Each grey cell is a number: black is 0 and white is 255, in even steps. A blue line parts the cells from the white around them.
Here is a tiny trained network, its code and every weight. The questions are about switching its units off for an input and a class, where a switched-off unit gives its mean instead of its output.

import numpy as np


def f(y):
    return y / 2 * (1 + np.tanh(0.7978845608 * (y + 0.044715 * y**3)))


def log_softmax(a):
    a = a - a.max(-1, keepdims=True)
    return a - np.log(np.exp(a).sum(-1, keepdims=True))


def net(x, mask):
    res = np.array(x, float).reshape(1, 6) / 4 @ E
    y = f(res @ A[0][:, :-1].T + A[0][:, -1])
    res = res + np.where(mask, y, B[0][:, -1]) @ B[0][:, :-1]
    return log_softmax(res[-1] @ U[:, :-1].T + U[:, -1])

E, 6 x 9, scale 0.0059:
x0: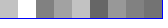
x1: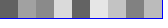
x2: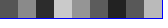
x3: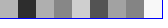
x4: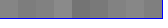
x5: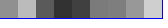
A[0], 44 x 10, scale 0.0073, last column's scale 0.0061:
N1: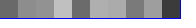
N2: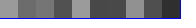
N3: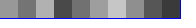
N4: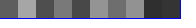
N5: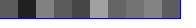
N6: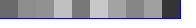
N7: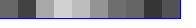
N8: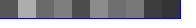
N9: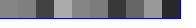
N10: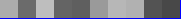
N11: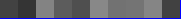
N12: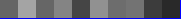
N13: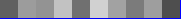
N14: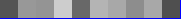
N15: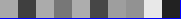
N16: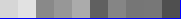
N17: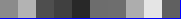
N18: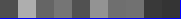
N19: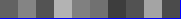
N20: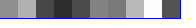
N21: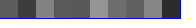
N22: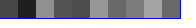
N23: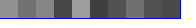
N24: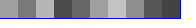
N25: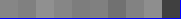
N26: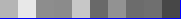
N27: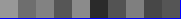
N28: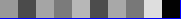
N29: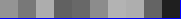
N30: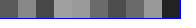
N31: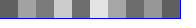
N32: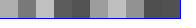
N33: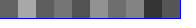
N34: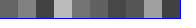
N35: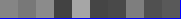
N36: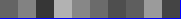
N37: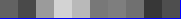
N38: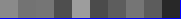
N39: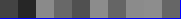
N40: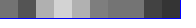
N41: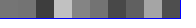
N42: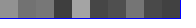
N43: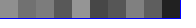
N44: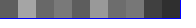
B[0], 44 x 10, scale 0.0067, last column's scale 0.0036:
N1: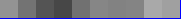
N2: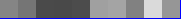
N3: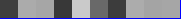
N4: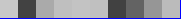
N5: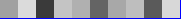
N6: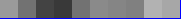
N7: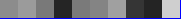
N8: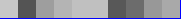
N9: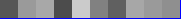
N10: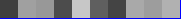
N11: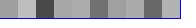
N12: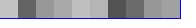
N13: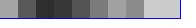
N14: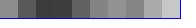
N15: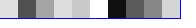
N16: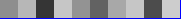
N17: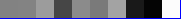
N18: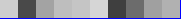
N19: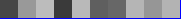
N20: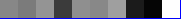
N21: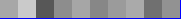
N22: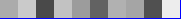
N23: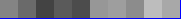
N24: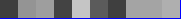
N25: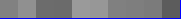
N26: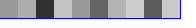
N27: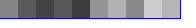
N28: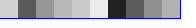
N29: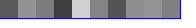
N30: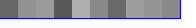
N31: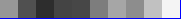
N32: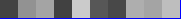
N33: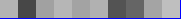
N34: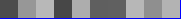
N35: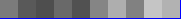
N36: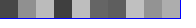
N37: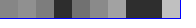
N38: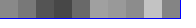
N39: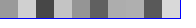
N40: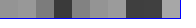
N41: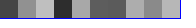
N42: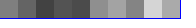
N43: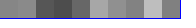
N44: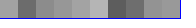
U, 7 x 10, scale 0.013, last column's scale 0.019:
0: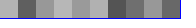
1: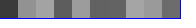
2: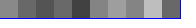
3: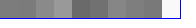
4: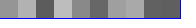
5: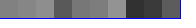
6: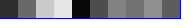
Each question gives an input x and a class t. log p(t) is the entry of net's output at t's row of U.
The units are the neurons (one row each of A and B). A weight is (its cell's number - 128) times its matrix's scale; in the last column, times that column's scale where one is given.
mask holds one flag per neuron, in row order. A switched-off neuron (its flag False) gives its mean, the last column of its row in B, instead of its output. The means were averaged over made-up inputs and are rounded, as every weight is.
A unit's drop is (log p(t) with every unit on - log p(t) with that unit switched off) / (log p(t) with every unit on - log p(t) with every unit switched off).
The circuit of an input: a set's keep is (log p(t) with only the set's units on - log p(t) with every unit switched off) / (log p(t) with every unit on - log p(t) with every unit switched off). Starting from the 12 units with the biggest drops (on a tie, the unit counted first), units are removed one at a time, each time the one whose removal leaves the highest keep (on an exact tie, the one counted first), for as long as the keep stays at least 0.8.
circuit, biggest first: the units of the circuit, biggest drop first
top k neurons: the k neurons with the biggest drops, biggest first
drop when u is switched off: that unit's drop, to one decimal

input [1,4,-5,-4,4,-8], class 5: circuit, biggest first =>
N7; N37
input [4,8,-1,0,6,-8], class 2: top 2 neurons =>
N31; N13
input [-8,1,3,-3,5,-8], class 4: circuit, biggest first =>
N5; N39
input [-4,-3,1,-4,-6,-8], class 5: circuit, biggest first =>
N7
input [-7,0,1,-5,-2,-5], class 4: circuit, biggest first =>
N5; N39; N22
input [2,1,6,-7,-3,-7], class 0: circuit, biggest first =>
N18; N4
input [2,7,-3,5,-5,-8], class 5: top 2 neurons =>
N7; N37
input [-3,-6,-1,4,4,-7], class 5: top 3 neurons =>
N7; N37; N40
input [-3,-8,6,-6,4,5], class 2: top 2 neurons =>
N27; N42
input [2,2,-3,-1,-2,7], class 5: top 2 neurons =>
N20; N17
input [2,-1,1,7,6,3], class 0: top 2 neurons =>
N15; N28
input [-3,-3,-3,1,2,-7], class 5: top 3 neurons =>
N7; N37; N40
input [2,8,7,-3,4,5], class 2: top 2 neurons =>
N31; N13
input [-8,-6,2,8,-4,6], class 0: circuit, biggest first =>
N15
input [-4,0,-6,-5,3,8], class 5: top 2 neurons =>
N17; N20
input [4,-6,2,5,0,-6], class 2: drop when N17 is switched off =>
0.1
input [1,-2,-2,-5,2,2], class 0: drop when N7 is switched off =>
0.0
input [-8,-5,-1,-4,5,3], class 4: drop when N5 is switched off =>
0.1
